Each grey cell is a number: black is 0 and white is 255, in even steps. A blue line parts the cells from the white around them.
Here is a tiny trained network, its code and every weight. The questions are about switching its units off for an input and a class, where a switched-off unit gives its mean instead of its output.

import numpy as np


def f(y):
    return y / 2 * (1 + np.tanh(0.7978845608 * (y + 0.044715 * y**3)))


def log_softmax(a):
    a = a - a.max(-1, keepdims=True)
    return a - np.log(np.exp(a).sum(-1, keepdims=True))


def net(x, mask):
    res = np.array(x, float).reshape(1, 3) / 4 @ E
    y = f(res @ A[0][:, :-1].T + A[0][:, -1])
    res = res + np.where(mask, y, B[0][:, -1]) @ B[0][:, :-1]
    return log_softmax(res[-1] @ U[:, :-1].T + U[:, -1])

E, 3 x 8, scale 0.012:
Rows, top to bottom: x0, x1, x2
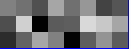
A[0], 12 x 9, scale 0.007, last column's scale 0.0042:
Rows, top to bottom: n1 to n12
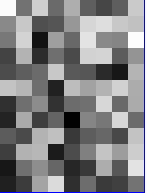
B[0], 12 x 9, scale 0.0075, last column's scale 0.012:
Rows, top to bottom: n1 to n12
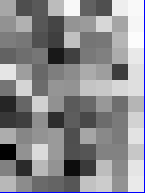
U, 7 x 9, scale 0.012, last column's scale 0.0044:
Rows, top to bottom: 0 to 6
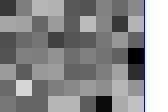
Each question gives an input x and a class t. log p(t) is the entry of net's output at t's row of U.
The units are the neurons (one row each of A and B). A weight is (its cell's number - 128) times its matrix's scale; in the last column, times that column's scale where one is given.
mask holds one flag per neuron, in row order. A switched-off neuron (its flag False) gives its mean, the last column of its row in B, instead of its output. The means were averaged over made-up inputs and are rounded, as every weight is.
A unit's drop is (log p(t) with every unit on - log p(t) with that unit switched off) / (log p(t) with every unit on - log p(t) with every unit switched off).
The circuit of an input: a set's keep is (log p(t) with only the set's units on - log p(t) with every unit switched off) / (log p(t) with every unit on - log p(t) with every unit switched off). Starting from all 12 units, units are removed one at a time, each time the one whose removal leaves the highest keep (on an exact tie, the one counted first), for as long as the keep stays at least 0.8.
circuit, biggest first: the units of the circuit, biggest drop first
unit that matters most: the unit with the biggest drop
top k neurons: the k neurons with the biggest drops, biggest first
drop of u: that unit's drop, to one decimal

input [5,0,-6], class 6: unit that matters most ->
n12
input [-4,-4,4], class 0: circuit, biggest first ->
(n3, n2)
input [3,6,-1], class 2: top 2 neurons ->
(n8, n4)
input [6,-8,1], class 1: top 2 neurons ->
(n5, n12)
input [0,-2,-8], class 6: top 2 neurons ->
(n1, n12)
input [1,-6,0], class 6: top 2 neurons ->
(n1, n11)
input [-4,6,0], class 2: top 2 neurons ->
(n8, n4)
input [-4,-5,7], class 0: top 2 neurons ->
(n10, n7)
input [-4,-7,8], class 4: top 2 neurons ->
(n12, n5)
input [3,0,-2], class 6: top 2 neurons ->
(n12, n2)
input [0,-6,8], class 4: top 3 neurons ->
(n11, n12, n5)
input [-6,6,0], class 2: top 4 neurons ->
(n8, n4, n10, n7)
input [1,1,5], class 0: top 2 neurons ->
(n2, n3)
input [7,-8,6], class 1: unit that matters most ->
n5
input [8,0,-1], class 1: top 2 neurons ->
(n1, n5)
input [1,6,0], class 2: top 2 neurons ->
(n8, n4)
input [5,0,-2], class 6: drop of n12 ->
0.2
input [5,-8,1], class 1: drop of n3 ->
0.2
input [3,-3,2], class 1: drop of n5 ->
0.1
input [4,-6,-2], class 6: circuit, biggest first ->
(n1)
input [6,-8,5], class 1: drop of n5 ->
0.5
